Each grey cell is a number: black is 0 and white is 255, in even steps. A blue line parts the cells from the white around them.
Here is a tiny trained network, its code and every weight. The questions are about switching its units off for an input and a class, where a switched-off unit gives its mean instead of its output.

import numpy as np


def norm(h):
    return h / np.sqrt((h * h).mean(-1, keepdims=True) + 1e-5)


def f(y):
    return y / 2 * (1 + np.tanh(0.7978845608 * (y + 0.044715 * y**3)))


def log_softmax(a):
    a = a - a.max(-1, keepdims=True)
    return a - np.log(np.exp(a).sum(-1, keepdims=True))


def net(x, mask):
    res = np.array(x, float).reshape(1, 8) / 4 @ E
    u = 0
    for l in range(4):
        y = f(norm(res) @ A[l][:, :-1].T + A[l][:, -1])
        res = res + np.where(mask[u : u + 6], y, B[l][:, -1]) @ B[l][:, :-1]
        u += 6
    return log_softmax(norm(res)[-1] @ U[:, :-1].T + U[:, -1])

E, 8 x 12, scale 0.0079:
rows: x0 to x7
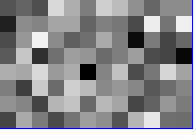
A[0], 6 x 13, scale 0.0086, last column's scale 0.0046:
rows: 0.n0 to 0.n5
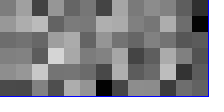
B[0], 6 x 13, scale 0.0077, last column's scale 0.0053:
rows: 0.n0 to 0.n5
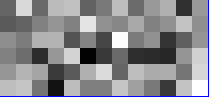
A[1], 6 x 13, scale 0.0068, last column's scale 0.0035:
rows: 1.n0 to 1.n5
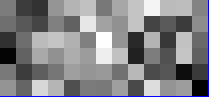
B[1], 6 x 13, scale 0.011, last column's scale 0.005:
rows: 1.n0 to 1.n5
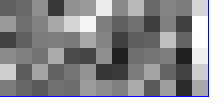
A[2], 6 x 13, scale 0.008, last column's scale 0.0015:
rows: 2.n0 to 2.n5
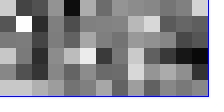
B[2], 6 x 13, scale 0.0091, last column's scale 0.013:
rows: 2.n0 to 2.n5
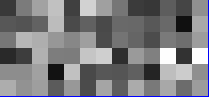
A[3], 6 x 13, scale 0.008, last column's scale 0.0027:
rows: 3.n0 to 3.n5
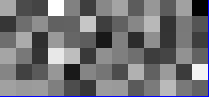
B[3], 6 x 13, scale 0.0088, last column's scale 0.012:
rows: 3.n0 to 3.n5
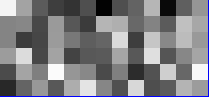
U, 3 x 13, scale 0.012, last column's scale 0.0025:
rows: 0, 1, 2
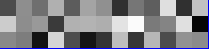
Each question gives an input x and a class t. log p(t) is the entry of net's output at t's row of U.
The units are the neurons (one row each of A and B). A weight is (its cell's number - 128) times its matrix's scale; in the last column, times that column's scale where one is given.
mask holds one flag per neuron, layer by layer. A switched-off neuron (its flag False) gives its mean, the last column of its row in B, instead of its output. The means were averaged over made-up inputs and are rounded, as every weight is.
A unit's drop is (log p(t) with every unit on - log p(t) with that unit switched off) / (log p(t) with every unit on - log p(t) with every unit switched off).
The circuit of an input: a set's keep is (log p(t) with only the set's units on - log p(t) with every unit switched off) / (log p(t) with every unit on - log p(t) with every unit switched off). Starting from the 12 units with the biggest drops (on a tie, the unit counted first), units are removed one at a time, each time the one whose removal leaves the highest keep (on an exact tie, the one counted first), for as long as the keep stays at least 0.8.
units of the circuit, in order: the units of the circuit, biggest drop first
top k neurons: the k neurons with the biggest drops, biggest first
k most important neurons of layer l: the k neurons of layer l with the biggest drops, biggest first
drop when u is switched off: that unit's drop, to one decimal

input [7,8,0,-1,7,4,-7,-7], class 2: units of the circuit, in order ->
2.n3
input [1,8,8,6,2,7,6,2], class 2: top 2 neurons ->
2.n3, 0.n3
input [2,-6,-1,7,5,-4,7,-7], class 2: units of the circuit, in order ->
0.n3, 3.n3
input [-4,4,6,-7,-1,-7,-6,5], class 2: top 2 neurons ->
2.n3, 3.n1
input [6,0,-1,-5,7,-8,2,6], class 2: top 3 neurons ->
2.n3, 0.n3, 0.n4
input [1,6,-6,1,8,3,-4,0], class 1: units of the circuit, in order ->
2.n3, 3.n4
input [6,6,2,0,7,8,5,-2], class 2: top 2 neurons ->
0.n3, 2.n3
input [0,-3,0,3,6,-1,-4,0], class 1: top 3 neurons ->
2.n3, 1.n3, 0.n1
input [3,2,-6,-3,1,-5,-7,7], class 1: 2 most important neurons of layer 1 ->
1.n0, 1.n3
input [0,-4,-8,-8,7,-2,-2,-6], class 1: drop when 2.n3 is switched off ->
0.2
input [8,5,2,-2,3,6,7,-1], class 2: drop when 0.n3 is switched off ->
0.4
